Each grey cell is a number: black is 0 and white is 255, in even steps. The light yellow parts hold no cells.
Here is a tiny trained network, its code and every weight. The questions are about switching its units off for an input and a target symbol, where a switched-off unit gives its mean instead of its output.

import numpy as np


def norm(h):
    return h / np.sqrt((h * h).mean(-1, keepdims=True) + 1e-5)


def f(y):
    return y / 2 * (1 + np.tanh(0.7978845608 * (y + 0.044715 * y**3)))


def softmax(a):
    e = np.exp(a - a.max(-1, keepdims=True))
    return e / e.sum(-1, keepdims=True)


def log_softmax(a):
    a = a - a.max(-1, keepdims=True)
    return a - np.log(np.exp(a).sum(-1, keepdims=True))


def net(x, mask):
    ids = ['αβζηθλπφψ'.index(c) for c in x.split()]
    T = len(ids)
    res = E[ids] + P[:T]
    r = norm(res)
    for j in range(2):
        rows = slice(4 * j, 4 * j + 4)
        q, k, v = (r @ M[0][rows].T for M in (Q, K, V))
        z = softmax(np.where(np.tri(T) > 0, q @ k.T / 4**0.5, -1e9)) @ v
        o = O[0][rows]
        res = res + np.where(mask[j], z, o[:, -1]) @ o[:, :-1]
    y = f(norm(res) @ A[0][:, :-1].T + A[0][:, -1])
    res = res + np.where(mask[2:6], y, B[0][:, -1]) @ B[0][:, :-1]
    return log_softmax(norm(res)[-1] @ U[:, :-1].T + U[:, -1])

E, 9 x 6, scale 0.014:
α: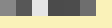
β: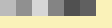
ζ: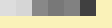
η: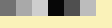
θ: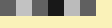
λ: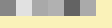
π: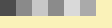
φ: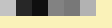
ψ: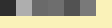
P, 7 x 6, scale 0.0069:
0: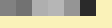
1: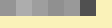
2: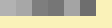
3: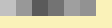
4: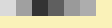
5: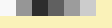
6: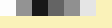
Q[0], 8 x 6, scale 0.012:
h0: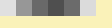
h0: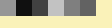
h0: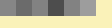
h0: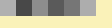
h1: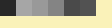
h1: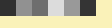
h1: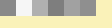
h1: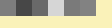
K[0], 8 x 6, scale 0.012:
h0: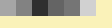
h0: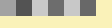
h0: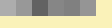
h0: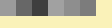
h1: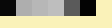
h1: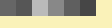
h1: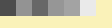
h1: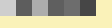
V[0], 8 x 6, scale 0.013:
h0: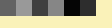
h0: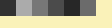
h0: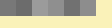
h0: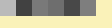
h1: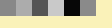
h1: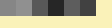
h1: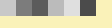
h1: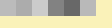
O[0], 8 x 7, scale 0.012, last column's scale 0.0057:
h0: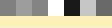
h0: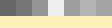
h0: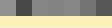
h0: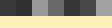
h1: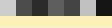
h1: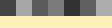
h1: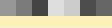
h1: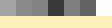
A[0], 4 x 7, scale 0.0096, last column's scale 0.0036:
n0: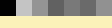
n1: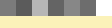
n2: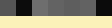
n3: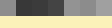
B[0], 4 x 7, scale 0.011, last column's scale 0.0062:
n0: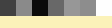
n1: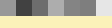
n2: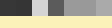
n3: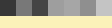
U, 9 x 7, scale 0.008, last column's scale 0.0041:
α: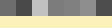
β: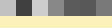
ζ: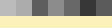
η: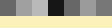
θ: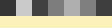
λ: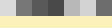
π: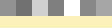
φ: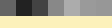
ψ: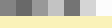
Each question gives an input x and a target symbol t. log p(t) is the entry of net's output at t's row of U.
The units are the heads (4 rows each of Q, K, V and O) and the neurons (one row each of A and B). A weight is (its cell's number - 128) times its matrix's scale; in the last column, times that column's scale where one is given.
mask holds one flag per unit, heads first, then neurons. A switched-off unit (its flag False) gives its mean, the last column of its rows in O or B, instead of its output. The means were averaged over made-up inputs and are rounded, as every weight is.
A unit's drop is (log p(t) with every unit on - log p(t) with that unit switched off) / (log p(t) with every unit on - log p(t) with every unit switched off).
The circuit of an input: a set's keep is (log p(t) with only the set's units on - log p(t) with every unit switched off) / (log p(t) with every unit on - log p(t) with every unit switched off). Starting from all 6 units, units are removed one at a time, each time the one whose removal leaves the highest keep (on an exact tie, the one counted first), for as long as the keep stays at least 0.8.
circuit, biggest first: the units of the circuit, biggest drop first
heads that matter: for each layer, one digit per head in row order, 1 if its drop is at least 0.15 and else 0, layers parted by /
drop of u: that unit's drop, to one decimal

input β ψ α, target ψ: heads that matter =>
10
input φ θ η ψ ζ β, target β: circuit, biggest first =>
h0, n0, h1
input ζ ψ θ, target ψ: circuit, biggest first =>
h0
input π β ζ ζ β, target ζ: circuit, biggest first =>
h1, h0
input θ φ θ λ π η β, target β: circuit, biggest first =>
h0, h1, n0
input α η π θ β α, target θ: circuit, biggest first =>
h1, n0
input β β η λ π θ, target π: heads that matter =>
01
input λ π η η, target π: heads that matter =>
01
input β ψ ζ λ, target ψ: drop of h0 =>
1.1
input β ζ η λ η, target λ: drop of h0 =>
0.1
